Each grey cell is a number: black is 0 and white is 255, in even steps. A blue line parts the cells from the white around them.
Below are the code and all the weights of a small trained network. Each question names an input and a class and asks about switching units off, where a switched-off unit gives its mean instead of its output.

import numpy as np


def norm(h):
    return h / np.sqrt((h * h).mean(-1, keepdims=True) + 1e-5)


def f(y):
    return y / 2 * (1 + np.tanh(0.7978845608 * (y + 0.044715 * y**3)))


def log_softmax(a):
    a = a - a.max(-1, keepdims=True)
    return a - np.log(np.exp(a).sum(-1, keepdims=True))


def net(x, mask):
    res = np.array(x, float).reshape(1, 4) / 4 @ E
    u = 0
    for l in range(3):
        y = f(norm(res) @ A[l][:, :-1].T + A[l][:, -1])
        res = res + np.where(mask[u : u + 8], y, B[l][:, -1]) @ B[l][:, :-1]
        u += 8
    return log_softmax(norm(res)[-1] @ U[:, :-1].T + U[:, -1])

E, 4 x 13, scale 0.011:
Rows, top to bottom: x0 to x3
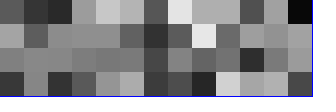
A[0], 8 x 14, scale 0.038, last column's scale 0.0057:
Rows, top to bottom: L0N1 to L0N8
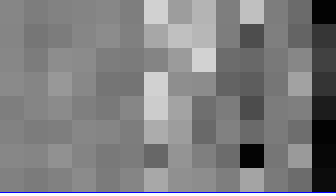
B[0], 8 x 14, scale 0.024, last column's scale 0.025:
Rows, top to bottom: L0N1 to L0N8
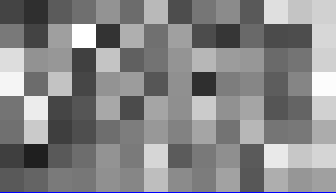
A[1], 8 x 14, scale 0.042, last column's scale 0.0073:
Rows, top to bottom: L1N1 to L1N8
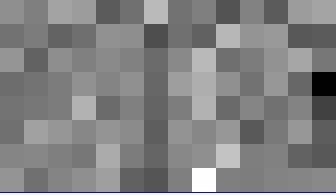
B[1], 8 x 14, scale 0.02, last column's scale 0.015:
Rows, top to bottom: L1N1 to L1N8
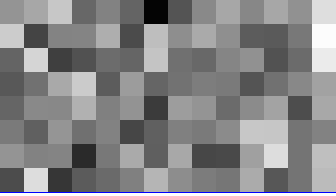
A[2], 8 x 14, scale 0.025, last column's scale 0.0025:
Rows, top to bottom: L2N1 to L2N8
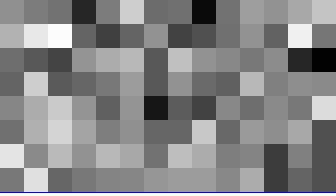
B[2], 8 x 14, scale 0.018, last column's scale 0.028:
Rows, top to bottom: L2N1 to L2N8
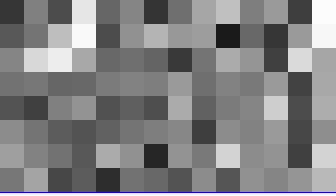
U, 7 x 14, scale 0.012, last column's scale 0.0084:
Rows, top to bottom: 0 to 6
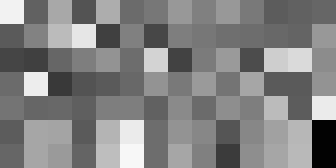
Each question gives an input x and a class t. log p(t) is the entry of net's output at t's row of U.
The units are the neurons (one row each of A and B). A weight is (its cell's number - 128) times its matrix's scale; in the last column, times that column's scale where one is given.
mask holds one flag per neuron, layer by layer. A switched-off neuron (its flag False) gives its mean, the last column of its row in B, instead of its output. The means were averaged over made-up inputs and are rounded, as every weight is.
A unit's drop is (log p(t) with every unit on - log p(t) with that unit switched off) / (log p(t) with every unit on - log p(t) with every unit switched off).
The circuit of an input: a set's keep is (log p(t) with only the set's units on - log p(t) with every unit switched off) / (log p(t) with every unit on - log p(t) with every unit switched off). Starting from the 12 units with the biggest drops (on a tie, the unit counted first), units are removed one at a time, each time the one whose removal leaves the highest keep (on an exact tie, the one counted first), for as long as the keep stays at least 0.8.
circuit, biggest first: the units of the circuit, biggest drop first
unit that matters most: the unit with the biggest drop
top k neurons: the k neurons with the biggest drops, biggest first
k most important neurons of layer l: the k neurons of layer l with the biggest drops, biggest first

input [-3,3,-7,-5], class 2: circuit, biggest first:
L0N1
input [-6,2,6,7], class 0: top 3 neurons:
L0N7, L0N5, L0N3
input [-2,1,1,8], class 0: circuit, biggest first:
L1N2, L0N2, L0N7
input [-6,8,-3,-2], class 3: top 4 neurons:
L0N2, L0N3, L1N8, L1N3
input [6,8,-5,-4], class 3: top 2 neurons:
L0N3, L1N8
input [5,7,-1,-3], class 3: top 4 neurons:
L0N3, L1N8, L0N4, L1N3
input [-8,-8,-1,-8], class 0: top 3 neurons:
L0N4, L0N5, L0N2
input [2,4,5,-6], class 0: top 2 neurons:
L0N3, L0N2
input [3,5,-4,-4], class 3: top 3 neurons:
L0N3, L1N3, L1N8
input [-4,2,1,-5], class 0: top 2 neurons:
L0N4, L0N3
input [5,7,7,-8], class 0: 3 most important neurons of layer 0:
L0N3, L0N2, L0N1
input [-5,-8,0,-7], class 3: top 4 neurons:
L0N5, L0N6, L1N2, L2N1
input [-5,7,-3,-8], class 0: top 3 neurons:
L0N4, L0N3, L0N5
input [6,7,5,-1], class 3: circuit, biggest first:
L1N8
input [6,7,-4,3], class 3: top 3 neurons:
L1N8, L0N4, L1N3
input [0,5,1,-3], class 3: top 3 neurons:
L0N3, L1N8, L1N3
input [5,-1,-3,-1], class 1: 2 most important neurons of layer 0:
L0N2, L0N4
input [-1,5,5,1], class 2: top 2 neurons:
L0N7, L0N5
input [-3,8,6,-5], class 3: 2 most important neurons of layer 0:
L0N3, L0N1
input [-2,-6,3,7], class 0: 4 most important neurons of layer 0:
L0N2, L0N7, L0N5, L0N1
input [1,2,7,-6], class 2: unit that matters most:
L0N7
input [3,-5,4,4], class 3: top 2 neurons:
L0N1, L0N4
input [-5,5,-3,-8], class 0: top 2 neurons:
L0N4, L0N3
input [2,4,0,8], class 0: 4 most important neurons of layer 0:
L0N5, L0N2, L0N3, L0N7
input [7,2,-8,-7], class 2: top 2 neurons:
L0N1, L0N8
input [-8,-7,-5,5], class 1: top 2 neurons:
L2N2, L0N3
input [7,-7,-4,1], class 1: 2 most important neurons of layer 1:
L1N3, L1N5
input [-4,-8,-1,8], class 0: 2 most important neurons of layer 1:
L1N2, L1N3
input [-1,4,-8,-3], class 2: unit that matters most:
L0N1
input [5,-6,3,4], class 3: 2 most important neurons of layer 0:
L0N6, L0N4
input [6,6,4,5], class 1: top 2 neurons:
L0N3, L0N5
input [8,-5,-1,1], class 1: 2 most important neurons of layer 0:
L0N2, L0N4
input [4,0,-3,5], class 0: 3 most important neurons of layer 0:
L0N5, L0N2, L0N3
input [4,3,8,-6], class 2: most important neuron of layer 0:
L0N7
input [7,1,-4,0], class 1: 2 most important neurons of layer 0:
L0N2, L0N4
